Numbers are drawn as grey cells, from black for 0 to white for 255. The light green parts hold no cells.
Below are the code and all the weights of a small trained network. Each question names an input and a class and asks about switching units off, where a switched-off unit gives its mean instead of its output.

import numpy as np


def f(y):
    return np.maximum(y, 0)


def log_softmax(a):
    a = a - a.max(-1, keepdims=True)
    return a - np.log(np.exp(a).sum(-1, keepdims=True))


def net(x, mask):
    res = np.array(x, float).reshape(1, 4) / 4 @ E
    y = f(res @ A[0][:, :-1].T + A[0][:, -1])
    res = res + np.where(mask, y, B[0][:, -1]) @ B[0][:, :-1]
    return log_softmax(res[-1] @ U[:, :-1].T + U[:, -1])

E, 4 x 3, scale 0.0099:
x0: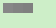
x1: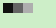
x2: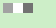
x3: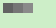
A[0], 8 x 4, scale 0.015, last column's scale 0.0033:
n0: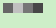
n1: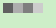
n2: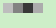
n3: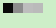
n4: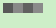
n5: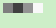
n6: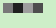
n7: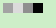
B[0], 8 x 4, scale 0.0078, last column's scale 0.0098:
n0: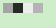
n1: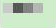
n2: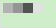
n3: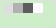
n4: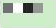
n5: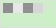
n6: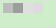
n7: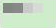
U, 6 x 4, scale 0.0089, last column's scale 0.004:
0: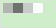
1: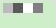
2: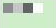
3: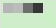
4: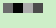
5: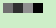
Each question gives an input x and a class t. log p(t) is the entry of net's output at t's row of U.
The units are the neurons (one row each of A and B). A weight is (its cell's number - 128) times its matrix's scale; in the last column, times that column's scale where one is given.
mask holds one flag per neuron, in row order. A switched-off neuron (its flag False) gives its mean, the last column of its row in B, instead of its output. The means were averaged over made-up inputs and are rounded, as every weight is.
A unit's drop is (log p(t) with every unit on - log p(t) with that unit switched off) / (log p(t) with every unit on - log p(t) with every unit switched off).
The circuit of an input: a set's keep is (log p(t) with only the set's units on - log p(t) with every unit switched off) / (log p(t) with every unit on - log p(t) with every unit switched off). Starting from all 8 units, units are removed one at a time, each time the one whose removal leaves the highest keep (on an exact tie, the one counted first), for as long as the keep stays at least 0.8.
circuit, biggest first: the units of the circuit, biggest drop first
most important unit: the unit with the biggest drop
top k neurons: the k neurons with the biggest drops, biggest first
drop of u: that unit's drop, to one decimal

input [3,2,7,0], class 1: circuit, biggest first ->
(n0, n7)
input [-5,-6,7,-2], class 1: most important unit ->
n7
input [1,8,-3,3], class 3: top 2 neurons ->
(n3, n4)
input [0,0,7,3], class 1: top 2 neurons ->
(n0, n7)
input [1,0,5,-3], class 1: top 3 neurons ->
(n0, n7, n3)
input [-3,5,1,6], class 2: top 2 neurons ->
(n4, n3)
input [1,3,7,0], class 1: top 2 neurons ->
(n0, n7)
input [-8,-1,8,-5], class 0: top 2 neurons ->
(n6, n2)
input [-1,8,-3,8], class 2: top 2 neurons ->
(n3, n4)
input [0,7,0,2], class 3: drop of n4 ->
0.1
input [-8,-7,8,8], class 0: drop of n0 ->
0.2
